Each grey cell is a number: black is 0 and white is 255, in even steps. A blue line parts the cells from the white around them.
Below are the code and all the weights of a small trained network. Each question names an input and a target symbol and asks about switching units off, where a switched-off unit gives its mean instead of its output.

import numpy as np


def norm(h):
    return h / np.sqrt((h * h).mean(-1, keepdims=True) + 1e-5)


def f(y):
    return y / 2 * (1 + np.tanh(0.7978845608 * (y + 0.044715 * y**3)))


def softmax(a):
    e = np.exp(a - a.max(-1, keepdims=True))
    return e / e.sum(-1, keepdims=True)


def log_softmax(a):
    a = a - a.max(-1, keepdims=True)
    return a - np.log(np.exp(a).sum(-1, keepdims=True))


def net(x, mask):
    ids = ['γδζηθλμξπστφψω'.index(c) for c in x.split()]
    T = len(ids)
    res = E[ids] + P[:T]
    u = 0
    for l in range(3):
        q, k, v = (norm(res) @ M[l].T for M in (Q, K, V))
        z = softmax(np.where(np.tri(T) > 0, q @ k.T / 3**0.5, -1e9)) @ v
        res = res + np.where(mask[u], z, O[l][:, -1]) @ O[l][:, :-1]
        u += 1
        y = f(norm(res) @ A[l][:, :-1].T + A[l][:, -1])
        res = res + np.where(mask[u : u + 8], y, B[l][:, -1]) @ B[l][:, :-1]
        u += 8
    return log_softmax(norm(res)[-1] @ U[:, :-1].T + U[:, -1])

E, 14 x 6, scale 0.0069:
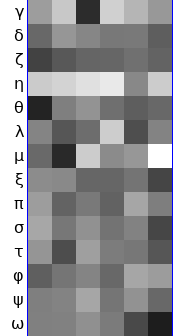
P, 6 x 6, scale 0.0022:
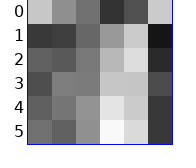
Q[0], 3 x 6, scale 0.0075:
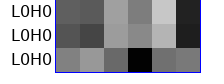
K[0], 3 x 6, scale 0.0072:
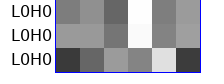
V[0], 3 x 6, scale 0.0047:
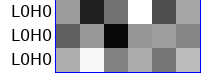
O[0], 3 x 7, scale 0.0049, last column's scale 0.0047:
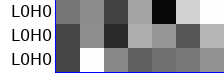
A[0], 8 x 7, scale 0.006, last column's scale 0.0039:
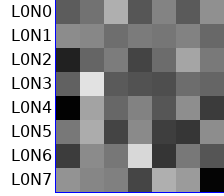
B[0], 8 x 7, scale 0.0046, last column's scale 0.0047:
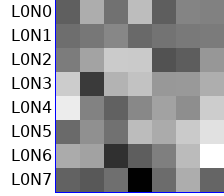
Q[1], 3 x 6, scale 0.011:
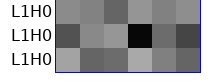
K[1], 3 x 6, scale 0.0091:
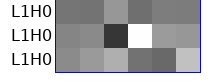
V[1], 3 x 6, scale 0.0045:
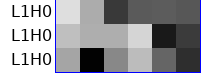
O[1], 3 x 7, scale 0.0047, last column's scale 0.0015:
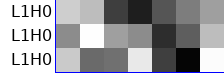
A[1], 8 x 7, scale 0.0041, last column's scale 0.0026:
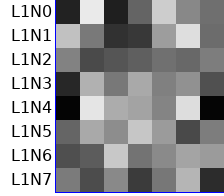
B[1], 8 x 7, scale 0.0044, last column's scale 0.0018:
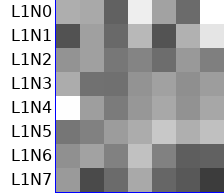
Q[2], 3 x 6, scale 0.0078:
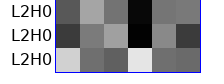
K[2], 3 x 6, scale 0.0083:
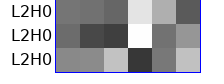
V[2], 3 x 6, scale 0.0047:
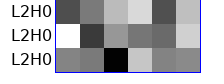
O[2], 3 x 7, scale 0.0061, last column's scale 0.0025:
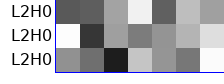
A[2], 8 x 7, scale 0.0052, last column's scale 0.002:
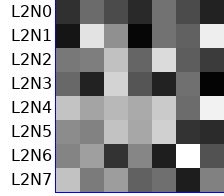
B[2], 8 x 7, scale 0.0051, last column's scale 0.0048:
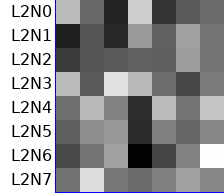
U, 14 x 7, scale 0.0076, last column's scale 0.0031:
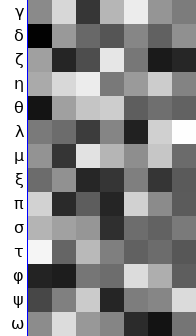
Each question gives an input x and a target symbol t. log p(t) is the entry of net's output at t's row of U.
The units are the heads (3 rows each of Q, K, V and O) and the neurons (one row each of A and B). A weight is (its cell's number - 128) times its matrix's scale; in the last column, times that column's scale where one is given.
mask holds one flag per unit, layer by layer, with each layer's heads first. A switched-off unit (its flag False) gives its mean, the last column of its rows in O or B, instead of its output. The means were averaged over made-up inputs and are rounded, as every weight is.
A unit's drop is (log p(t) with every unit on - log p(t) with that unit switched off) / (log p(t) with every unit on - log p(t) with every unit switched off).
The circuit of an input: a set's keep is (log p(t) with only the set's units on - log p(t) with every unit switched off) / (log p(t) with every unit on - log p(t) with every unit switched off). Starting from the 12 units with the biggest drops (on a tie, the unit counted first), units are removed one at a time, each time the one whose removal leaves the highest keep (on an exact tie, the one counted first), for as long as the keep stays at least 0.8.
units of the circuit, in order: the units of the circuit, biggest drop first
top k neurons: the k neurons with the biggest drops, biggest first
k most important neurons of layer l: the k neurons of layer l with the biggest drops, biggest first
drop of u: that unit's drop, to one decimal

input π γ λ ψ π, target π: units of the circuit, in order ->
(L2H0, L1H0)
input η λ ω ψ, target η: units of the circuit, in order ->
(L0H0, L1H0, L0N3)
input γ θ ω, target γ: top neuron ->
(L0N5)
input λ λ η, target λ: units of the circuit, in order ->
(L0H0, L2N6)
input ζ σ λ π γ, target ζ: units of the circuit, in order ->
(L1H0, L0H0)
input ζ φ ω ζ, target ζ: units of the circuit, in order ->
(L0H0, L1H0)
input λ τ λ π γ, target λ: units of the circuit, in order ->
(L0H0, L2N6)
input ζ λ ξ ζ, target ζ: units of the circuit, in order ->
(L1H0, L0H0, L0N4)
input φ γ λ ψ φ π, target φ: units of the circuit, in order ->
(L0H0, L1H0)
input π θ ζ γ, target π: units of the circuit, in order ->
(L0H0, L2H0)
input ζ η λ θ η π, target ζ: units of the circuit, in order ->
(L1H0, L0H0, L0N6, L0N4)
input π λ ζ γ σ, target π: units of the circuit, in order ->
(L2H0, L1H0)
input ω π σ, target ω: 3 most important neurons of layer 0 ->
(L0N6, L0N0, L0N4)
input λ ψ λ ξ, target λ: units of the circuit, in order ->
(L0H0)
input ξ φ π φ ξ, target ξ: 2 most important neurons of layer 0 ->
(L0N6, L0N5)
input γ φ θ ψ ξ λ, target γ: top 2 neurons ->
(L1N0, L0N5)
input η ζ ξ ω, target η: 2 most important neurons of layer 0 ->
(L0N3, L0N5)
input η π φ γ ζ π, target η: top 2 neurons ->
(L0N3, L0N6)
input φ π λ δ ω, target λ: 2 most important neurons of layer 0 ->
(L0N6, L0N5)
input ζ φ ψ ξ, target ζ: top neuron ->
(L2N6)
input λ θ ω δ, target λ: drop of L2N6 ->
0.2
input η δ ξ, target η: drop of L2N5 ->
0.0
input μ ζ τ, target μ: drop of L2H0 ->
0.3
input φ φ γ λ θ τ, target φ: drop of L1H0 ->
0.7
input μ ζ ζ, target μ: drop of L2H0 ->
0.3
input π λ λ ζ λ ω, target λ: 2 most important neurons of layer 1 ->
(L1N1, L1N4)
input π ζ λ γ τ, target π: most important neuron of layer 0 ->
(L0N5)
